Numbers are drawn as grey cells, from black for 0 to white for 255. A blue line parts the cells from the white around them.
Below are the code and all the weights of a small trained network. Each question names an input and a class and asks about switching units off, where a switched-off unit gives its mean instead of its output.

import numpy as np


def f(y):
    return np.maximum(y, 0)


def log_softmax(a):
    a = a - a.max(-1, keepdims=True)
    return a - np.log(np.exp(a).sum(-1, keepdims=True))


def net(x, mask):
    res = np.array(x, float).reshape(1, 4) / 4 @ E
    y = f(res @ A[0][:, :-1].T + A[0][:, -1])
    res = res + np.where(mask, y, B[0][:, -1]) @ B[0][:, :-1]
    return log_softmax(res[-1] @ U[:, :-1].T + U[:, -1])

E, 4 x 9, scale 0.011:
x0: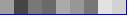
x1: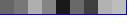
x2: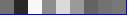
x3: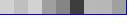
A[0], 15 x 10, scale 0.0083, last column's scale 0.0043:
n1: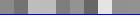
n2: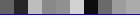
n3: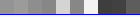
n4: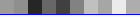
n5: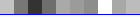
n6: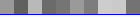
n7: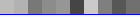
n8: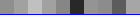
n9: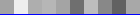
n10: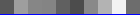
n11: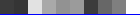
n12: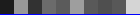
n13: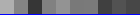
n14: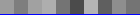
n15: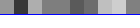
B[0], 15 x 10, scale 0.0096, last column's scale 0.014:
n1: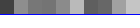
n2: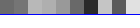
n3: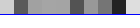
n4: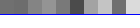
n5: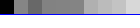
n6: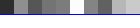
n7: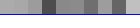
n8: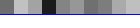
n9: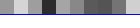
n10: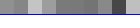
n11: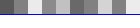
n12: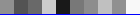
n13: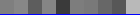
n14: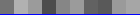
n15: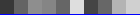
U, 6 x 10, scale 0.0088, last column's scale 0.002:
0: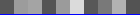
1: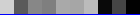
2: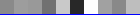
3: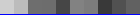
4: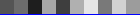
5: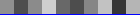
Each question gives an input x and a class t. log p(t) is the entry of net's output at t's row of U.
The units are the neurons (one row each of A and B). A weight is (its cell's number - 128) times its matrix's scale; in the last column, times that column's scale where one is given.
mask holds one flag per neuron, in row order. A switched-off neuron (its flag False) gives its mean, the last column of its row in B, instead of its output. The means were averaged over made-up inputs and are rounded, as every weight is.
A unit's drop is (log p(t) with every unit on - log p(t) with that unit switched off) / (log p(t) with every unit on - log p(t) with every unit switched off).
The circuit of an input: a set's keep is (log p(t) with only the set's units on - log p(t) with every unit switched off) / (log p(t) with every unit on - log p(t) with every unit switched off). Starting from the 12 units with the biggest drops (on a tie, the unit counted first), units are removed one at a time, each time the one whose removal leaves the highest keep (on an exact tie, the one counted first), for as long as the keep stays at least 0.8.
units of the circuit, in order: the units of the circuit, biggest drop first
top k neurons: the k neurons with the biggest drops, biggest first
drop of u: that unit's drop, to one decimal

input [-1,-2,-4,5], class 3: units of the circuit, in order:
(n11)
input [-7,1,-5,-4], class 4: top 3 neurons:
(n2, n3, n11)
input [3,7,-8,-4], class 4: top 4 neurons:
(n2, n3, n11, n5)
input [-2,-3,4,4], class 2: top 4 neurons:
(n15, n6, n3, n13)
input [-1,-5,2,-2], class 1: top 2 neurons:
(n4, n5)
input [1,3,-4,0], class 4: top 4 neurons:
(n2, n3, n11, n7)
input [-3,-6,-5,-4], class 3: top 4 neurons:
(n11, n2, n5, n13)
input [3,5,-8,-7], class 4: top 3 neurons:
(n2, n3, n11)
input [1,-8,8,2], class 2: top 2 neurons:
(n11, n12)
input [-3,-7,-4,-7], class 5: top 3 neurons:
(n12, n3, n6)
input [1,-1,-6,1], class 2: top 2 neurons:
(n6, n15)
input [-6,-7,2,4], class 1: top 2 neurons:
(n3, n12)
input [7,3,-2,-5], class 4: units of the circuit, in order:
(n9, n5)
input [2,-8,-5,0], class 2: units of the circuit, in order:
(n15)
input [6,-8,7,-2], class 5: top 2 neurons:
(n3, n2)
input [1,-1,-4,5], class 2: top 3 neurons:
(n15, n4, n6)
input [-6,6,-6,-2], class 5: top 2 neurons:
(n6, n5)
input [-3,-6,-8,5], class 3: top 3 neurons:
(n11, n9, n13)
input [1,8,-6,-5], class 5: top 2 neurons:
(n10, n4)
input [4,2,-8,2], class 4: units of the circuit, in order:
(n5)
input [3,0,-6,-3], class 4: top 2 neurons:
(n2, n3)
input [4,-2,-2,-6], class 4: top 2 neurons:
(n3, n11)
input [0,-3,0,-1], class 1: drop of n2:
0.3
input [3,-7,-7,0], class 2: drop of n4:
0.2
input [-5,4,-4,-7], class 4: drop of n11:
0.4
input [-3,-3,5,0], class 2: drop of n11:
0.2
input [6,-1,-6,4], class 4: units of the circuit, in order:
(n5)
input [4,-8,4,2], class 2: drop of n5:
0.2
